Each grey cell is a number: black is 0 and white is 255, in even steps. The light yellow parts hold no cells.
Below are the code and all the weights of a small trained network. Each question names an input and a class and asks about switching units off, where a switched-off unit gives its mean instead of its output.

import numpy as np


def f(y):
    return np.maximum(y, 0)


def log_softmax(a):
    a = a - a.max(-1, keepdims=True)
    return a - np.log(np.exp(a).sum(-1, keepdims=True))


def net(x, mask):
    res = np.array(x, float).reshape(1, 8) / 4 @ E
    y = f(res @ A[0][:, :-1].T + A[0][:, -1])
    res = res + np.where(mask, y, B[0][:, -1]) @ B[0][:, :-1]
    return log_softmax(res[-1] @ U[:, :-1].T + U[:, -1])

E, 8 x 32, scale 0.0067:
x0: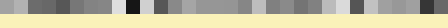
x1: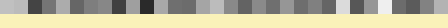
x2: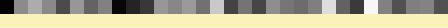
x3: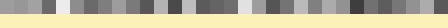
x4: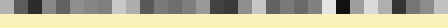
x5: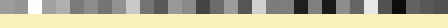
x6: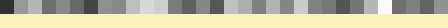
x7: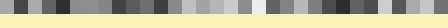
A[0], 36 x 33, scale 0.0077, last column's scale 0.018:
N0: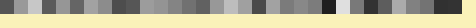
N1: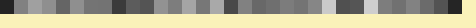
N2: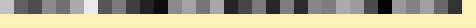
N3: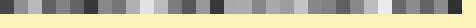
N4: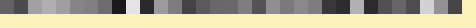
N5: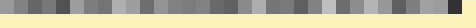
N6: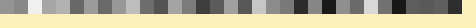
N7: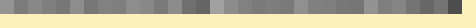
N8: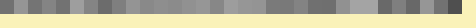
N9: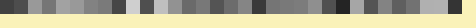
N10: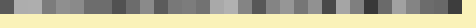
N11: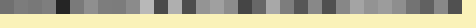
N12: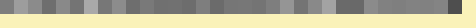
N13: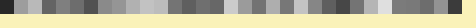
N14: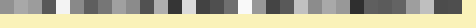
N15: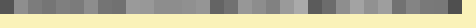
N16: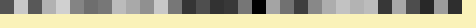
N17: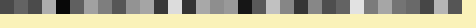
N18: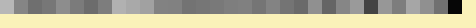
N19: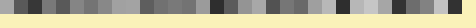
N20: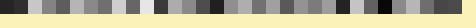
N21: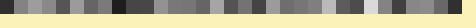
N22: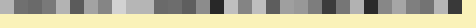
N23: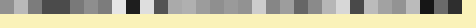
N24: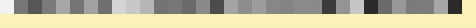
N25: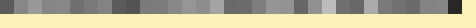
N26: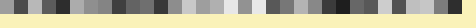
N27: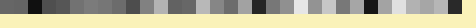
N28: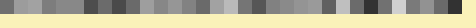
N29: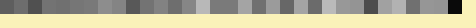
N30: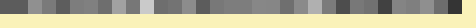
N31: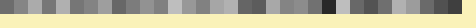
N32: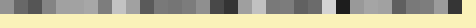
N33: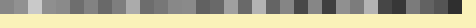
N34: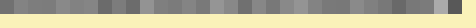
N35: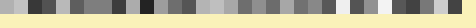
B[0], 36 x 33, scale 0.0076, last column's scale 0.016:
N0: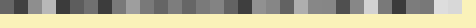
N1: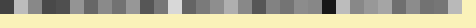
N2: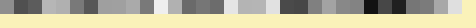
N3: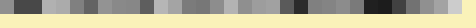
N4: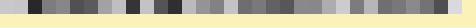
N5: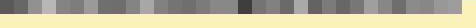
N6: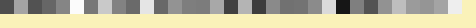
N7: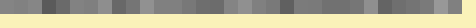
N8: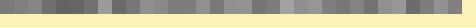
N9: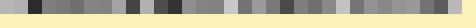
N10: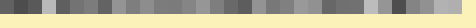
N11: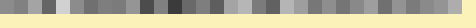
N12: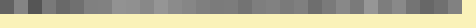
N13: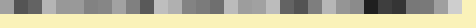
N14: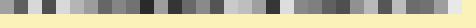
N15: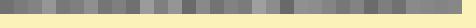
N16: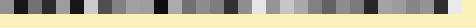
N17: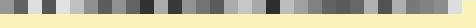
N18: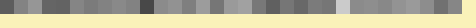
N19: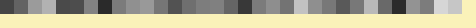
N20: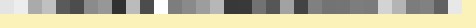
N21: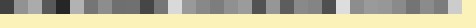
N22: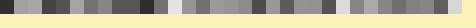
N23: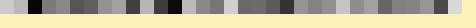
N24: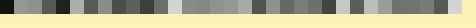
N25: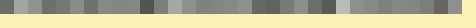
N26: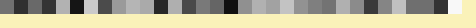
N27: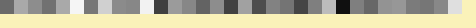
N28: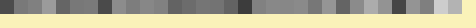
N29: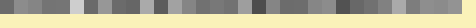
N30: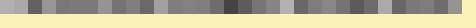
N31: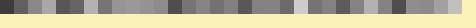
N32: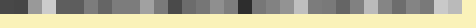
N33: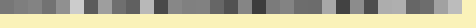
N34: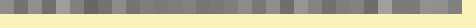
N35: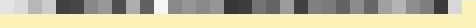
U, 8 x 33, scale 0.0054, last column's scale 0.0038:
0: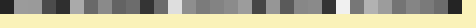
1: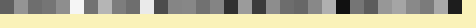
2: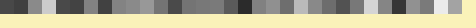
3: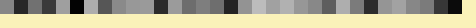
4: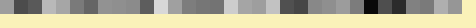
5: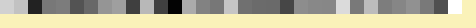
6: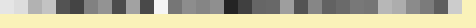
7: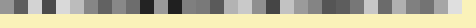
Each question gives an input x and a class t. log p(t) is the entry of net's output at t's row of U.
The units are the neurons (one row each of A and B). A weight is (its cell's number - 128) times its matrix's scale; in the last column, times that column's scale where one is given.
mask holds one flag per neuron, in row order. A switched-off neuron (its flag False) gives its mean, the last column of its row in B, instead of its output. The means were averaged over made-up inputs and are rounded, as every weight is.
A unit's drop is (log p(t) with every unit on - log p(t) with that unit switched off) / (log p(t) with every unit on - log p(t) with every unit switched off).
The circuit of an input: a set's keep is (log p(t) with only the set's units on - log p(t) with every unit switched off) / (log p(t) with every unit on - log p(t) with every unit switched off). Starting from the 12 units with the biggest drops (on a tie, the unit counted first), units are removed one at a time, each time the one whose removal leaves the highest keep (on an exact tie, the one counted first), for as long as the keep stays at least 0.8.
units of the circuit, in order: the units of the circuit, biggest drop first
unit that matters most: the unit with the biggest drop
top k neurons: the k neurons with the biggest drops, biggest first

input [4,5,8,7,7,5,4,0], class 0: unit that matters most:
N21
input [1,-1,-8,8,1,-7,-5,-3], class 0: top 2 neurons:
[N24, N22]
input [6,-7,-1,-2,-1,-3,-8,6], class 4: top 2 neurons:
[N2, N16]
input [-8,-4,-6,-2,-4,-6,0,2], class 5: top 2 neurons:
[N4, N9]
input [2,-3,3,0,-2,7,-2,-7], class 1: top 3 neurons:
[N6, N26, N33]
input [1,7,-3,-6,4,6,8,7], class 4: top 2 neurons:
[N3, N13]
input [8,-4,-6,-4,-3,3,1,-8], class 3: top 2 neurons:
[N16, N4]
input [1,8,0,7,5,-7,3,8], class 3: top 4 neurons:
[N26, N20, N6, N33]
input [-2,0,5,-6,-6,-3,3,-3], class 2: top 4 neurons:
[N14, N0, N28, N10]
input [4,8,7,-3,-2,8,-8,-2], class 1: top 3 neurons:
[N6, N33, N20]
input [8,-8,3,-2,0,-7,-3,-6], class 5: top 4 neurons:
[N23, N6, N35, N26]
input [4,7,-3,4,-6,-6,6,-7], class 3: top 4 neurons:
[N16, N20, N6, N2]
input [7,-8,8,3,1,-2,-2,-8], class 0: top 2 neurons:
[N1, N21]
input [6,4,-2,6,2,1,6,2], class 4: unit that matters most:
N3
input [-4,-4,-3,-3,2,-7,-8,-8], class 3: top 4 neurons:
[N16, N6, N13, N3]
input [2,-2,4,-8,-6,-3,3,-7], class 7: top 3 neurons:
[N17, N26, N11]
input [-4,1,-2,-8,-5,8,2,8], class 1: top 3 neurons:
[N6, N33, N16]
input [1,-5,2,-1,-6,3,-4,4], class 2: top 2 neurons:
[N0, N35]
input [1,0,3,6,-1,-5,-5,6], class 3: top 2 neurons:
[N26, N17]
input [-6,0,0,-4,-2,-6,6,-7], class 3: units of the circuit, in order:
[N16]
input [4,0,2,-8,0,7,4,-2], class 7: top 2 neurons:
[N17, N11]
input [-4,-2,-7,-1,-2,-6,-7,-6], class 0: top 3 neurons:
[N24, N22, N26]
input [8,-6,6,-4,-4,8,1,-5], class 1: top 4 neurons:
[N6, N33, N4, N9]
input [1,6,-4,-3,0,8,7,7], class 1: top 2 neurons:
[N6, N16]
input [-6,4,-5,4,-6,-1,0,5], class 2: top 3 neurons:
[N0, N23, N28]
